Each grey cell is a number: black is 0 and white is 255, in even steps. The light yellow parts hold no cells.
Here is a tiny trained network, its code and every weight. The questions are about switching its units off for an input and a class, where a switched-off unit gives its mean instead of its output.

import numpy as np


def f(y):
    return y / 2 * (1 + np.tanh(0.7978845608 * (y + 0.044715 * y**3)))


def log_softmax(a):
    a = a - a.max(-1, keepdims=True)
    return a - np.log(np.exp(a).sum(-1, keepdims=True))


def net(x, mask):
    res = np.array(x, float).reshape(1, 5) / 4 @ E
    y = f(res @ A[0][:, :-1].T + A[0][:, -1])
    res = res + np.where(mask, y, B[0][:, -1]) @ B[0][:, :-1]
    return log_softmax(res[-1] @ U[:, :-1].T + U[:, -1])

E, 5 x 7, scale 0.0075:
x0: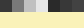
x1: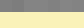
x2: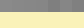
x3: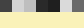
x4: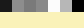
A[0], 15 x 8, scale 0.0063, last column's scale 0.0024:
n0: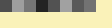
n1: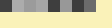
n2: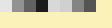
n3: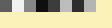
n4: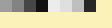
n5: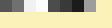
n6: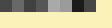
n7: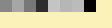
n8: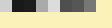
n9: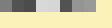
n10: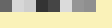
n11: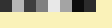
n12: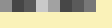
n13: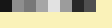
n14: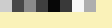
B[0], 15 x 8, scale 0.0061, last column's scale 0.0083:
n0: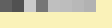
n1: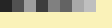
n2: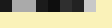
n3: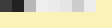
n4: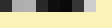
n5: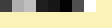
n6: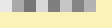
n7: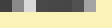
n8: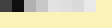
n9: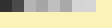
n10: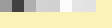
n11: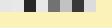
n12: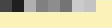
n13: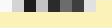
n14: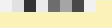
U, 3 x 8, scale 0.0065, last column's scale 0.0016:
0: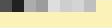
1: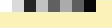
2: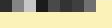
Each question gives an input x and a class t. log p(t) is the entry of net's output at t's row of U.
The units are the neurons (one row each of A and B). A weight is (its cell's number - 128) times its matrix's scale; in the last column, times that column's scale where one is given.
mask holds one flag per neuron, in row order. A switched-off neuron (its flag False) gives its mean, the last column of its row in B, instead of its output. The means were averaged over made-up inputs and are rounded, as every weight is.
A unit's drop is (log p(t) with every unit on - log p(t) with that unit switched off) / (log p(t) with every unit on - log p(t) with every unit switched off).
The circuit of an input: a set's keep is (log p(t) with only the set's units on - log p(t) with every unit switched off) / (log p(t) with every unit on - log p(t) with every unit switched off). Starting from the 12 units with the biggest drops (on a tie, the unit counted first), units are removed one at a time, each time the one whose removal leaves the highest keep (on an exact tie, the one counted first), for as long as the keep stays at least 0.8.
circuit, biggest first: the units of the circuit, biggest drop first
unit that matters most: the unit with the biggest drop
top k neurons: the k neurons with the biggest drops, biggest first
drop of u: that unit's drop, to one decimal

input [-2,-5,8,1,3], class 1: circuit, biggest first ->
[n8, n12]
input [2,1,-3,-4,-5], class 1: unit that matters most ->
n14
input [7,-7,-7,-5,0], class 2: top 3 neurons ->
[n5, n3, n10]
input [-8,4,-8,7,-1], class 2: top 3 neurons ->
[n4, n2, n7]
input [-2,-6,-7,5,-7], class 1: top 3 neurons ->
[n14, n8, n9]
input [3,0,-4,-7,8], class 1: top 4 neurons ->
[n13, n11, n3, n6]
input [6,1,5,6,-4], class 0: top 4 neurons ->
[n10, n3, n4, n2]
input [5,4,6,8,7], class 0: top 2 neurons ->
[n3, n1]
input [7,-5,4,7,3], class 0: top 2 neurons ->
[n3, n10]
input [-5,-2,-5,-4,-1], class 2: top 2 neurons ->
[n4, n2]
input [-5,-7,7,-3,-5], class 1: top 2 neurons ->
[n14, n5]
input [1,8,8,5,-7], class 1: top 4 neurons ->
[n14, n8, n9, n12]
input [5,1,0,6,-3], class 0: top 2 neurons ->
[n10, n3]
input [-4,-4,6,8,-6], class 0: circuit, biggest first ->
[n3]
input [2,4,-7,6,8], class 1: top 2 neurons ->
[n13, n11]
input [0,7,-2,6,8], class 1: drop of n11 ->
1.1
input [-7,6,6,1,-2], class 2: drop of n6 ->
0.0
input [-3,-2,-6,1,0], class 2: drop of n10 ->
0.1
